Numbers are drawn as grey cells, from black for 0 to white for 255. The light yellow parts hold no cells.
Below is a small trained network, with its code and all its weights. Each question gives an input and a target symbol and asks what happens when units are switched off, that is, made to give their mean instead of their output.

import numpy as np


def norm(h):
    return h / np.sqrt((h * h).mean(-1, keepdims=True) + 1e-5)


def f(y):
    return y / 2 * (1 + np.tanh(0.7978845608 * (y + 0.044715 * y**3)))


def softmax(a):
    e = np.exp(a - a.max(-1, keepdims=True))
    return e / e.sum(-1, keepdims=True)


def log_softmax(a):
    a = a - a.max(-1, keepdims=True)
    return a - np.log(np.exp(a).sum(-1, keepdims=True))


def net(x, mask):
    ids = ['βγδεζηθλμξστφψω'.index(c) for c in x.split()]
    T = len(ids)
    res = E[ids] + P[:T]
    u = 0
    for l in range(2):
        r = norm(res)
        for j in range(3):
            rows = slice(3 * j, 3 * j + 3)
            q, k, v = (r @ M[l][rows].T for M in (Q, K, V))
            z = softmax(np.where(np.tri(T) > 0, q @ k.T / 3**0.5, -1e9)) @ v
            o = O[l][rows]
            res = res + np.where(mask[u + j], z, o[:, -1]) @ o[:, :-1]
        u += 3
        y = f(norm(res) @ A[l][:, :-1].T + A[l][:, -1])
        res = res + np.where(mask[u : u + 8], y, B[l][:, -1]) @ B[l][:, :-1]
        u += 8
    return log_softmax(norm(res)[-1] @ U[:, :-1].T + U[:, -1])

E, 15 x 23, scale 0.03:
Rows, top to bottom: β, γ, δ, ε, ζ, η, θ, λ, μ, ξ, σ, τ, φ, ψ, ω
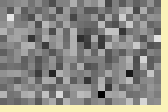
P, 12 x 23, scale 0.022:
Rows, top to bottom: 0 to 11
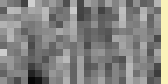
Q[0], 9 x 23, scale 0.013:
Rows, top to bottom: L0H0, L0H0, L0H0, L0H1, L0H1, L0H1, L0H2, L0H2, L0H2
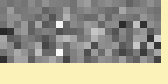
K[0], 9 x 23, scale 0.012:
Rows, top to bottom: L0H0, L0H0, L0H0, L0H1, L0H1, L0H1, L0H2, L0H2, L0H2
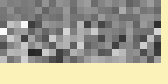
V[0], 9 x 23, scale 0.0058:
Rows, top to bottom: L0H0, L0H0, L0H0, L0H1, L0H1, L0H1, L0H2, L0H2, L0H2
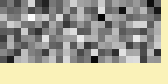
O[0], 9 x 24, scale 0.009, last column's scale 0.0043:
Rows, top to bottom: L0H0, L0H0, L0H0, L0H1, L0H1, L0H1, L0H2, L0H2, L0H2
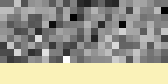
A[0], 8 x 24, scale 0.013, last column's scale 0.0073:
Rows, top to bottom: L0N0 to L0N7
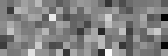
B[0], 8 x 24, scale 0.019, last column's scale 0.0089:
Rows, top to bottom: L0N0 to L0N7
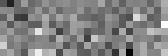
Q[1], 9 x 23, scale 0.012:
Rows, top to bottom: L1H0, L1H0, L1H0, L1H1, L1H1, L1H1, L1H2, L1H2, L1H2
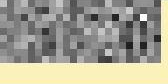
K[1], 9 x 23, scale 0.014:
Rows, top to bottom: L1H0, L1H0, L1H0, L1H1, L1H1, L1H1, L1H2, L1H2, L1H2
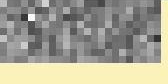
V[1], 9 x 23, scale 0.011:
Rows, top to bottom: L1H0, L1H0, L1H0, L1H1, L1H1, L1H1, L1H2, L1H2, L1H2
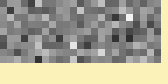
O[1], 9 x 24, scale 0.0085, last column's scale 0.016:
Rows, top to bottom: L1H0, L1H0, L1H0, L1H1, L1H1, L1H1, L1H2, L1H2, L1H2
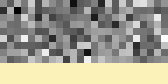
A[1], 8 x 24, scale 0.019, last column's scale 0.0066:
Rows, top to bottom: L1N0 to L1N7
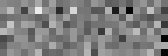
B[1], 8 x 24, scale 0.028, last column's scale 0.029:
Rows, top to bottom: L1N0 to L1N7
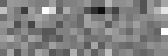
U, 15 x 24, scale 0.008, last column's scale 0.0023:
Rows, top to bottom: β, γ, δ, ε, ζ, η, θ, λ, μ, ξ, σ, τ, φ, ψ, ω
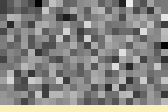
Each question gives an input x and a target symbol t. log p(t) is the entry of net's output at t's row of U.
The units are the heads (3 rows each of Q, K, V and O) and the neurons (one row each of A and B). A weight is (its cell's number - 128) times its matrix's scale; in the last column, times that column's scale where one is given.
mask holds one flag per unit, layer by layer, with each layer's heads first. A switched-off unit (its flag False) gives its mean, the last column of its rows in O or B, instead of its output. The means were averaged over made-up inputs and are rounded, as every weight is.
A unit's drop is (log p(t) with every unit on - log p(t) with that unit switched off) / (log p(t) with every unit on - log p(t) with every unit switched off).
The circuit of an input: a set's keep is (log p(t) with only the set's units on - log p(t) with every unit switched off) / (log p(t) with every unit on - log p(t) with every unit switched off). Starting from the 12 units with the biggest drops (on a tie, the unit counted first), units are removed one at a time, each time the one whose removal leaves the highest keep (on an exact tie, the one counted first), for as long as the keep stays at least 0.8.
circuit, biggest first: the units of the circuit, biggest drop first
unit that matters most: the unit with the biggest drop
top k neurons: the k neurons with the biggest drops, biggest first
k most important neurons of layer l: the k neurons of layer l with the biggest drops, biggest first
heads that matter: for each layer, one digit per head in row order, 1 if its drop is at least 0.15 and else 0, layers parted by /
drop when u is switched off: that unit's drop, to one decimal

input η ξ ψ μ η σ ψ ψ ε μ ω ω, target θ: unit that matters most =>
L0N7
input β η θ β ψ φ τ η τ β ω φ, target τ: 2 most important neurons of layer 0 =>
(L0N6 L0N5)
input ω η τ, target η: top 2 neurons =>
(L1N7 L1N1)
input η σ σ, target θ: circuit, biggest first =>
(L0H0 L1N1)
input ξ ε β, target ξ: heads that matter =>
001 / 000
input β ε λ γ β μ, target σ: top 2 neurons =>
(L1N3 L1N1)
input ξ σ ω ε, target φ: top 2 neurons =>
(L1N1 L1N4)
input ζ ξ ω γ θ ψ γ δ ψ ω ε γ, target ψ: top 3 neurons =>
(L0N7 L1N1 L1N4)
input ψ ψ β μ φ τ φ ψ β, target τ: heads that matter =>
101 / 000
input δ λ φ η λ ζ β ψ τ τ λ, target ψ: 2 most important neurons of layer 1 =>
(L1N1 L1N4)
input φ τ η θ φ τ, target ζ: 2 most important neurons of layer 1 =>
(L1N1 L1N2)
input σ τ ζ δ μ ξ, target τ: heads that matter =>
010 / 000
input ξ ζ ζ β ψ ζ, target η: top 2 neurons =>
(L0N4 L1N1)
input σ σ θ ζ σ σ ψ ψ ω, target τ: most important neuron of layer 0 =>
(L0N2)
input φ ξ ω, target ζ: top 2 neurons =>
(L1N1 L1N4)
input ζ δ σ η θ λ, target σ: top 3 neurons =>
(L1N3 L1N1 L1N4)
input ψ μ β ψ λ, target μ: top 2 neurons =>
(L0N0 L1N1)
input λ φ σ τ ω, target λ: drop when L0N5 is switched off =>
0.1
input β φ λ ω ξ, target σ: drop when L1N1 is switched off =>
0.2
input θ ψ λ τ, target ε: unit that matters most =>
L1H2
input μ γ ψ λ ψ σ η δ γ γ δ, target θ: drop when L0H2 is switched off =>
0.0
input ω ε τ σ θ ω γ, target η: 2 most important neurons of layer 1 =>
(L1N7 L1N1)
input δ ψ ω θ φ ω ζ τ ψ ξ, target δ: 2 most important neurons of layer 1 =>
(L1N1 L1N4)
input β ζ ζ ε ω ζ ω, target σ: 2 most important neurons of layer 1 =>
(L1N3 L1N1)
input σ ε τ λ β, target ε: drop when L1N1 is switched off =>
0.6
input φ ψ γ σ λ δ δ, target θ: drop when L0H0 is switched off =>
1.3
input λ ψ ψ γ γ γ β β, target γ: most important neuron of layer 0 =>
(L0N0)
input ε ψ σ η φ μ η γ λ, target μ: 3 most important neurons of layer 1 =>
(L1N1 L1N4 L1N5)
